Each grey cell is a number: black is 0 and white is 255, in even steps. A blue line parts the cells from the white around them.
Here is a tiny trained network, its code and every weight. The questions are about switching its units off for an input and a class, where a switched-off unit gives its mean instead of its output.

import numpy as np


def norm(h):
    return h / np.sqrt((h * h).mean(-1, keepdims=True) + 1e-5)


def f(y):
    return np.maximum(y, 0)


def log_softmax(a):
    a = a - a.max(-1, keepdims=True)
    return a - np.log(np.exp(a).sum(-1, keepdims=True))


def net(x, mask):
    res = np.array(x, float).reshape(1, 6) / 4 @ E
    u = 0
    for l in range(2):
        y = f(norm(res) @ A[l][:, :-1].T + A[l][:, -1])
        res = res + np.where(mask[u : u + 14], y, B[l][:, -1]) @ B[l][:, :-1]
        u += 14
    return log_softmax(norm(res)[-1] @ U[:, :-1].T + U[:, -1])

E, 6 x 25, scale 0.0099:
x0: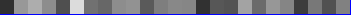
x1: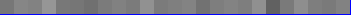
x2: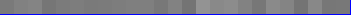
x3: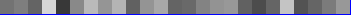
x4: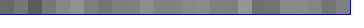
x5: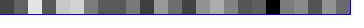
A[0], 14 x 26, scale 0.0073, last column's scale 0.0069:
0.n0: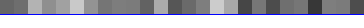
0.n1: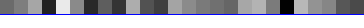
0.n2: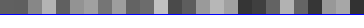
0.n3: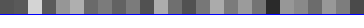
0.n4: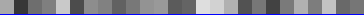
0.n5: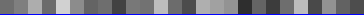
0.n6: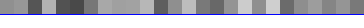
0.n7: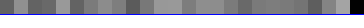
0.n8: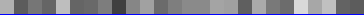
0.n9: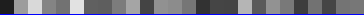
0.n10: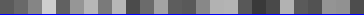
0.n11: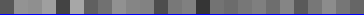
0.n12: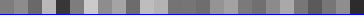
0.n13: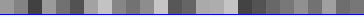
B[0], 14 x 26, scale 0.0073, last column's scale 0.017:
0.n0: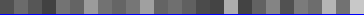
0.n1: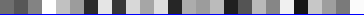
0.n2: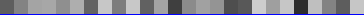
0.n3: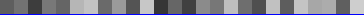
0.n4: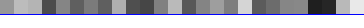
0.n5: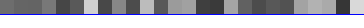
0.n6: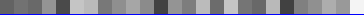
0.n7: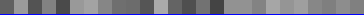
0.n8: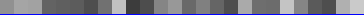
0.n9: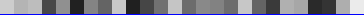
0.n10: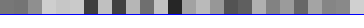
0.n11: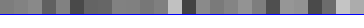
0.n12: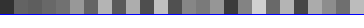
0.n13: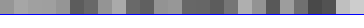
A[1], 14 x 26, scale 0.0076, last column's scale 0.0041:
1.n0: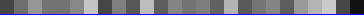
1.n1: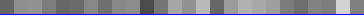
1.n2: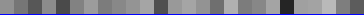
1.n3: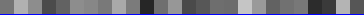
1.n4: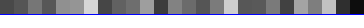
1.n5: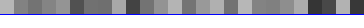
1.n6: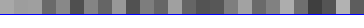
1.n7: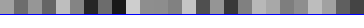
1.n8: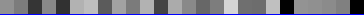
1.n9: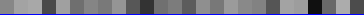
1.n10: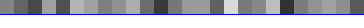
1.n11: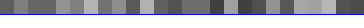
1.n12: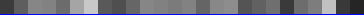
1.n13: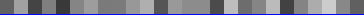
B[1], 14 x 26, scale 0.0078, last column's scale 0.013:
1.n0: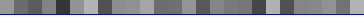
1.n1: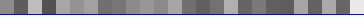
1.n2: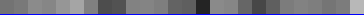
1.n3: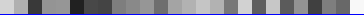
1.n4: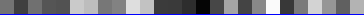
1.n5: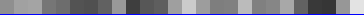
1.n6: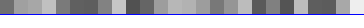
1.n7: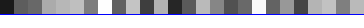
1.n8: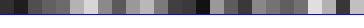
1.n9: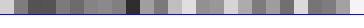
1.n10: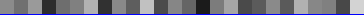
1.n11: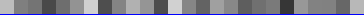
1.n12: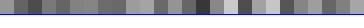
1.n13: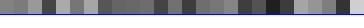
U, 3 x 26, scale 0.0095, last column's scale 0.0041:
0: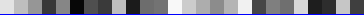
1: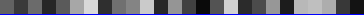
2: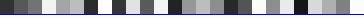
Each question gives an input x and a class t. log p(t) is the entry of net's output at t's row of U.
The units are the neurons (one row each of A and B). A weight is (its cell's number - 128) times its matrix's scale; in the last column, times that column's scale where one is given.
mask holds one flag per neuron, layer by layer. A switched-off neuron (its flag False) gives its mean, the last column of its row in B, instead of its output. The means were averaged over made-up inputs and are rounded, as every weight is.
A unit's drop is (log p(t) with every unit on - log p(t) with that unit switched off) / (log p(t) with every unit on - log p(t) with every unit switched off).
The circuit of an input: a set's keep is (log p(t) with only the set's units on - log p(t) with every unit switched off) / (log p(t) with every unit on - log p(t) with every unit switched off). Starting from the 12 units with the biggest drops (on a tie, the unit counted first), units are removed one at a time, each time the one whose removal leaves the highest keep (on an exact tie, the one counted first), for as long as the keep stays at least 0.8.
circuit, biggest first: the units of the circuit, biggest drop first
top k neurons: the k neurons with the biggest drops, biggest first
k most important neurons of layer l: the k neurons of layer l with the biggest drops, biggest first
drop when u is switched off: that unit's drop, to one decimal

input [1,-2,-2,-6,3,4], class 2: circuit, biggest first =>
[0.n1]
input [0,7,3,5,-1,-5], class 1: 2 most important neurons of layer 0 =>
[0.n6 0.n1]
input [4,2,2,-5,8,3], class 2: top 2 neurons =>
[0.n1 0.n4]
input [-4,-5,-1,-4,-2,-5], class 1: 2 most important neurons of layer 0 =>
[0.n6 0.n9]
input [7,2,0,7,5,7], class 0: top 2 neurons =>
[0.n9 0.n1]
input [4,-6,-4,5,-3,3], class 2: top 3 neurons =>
[0.n10 0.n2 0.n4]
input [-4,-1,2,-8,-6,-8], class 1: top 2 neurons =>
[0.n6 0.n10]
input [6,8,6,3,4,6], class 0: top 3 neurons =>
[0.n9 0.n6 0.n11]
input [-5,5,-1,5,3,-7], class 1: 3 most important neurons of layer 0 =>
[0.n6 0.n9 0.n1]
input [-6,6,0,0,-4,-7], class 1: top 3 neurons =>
[0.n6 0.n9 1.n8]
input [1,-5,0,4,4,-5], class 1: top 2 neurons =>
[0.n1 0.n6]
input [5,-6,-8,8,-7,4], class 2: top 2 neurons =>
[0.n10 0.n2]
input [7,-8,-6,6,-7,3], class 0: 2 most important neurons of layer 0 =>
[0.n9 0.n1]
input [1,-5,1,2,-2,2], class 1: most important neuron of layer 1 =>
[1.n11]
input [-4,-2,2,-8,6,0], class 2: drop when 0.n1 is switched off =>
1.1
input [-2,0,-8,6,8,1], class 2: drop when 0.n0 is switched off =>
0.0
